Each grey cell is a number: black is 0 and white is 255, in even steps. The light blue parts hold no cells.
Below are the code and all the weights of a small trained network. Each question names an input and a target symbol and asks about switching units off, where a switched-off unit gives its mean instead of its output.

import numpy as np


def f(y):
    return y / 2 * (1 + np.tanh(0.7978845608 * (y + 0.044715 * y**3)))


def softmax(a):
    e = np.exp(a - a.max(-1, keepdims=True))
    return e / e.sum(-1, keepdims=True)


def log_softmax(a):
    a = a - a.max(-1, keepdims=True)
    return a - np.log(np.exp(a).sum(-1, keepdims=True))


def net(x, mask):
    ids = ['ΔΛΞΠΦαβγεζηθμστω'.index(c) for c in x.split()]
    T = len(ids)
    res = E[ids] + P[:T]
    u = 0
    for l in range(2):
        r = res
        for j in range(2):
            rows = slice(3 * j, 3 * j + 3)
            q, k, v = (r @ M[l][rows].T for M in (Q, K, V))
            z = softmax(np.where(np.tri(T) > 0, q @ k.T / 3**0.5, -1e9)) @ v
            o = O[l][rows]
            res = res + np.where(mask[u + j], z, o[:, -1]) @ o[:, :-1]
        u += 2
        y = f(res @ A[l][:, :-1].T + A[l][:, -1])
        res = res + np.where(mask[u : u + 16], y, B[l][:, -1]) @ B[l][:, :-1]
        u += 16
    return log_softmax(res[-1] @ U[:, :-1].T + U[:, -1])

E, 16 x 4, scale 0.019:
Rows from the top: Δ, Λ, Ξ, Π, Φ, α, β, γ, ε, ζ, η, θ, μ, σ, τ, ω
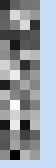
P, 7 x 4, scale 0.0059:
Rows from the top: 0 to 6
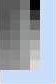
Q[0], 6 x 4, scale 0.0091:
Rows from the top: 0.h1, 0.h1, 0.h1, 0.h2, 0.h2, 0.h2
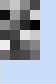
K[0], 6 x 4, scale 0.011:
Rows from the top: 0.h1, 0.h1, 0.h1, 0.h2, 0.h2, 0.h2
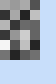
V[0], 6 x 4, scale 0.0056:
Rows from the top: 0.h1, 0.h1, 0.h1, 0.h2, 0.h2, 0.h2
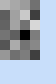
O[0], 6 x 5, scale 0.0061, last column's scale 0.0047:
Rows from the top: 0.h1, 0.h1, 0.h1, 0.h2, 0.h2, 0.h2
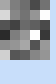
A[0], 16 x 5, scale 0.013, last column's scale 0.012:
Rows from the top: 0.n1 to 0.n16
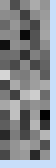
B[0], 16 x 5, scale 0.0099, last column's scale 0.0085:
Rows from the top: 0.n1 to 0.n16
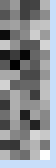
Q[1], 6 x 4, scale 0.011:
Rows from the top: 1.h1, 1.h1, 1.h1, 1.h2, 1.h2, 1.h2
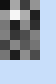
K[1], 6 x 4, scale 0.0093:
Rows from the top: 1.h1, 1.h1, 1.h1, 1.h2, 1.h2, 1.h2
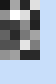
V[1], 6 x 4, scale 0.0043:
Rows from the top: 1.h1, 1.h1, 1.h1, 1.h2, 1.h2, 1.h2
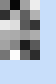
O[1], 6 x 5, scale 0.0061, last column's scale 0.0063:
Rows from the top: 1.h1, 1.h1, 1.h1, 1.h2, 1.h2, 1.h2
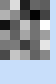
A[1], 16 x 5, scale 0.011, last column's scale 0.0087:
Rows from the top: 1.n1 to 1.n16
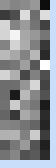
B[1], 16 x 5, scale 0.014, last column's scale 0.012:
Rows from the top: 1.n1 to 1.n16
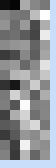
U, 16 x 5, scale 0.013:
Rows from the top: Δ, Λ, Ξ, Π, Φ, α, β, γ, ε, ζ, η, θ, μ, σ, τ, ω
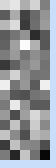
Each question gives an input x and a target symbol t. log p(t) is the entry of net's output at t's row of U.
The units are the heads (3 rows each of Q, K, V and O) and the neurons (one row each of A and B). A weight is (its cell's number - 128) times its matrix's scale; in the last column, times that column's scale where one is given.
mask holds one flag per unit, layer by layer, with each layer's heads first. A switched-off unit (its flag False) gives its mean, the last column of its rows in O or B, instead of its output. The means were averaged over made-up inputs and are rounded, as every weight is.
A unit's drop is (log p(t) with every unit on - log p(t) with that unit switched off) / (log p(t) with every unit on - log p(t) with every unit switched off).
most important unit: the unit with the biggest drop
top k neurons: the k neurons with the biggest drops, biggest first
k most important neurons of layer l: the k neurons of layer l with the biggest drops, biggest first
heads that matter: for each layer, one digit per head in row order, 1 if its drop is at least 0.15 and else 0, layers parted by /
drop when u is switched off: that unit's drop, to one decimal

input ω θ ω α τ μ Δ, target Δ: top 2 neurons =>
(1.n8, 0.n14)
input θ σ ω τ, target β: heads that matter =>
11 / 00
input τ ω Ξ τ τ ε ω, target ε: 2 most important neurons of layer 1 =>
(1.n14, 1.n8)
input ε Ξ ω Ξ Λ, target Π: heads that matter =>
01 / 00
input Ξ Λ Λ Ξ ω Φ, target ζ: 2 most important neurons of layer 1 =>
(1.n16, 1.n10)
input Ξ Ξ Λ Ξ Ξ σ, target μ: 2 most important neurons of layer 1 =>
(1.n8, 1.n4)
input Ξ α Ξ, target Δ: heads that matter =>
11 / 10
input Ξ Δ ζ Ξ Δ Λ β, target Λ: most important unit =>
0.n2
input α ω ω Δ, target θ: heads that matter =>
00 / 10
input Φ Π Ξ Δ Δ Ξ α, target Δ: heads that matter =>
00 / 10
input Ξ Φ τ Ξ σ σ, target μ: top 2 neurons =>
(0.n14, 1.n8)
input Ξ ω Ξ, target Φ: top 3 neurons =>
(0.n1, 0.n10, 0.n16)
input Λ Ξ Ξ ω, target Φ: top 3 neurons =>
(0.n10, 0.n16, 1.n15)
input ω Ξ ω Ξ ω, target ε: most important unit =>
0.h2
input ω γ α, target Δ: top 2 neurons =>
(0.n10, 1.n4)
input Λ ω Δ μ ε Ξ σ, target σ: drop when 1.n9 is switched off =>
-0.1
